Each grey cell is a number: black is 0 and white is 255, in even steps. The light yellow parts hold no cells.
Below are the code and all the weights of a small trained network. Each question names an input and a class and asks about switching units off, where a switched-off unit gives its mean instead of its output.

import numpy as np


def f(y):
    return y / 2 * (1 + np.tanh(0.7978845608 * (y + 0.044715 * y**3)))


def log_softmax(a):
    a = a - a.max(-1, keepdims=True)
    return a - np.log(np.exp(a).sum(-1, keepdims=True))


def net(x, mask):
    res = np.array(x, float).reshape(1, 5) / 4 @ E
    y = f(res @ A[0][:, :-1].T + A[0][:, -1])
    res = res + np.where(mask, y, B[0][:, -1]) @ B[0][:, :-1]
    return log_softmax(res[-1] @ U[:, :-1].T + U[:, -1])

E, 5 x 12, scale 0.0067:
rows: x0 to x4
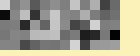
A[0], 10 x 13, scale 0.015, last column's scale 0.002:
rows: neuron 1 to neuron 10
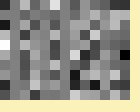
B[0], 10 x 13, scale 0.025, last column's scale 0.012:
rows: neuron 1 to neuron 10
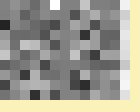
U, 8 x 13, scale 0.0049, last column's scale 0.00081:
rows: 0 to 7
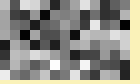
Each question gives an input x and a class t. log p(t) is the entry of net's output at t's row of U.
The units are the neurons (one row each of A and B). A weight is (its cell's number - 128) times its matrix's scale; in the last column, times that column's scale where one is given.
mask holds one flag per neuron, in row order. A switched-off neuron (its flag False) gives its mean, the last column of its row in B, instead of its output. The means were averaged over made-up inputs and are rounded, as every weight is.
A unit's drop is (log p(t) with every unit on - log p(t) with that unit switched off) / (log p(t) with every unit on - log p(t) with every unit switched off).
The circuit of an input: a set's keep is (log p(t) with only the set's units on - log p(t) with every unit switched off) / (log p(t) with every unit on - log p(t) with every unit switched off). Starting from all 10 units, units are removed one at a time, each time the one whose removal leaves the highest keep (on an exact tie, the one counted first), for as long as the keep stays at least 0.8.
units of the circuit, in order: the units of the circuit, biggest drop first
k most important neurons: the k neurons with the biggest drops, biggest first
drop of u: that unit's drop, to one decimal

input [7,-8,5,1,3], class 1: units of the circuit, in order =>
[neuron 4]
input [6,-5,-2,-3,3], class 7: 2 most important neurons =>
[neuron 6; neuron 7]
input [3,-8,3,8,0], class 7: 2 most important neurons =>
[neuron 6; neuron 5]
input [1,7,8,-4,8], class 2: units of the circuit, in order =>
[neuron 4; neuron 10]
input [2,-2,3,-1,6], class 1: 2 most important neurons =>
[neuron 4; neuron 10]
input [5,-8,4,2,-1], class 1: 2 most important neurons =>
[neuron 4; neuron 7]
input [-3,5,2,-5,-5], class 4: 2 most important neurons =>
[neuron 3; neuron 10]
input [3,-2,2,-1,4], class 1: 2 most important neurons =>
[neuron 4; neuron 10]
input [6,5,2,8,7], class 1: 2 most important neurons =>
[neuron 4; neuron 7]
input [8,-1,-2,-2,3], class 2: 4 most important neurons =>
[neuron 10; neuron 4; neuron 8; neuron 3]
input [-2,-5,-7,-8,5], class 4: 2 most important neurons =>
[neuron 3; neuron 10]
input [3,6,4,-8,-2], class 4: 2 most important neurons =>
[neuron 10; neuron 3]
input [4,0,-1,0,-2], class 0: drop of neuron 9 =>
0.2
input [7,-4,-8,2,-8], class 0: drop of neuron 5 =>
0.1
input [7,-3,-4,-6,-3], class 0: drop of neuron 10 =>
0.0
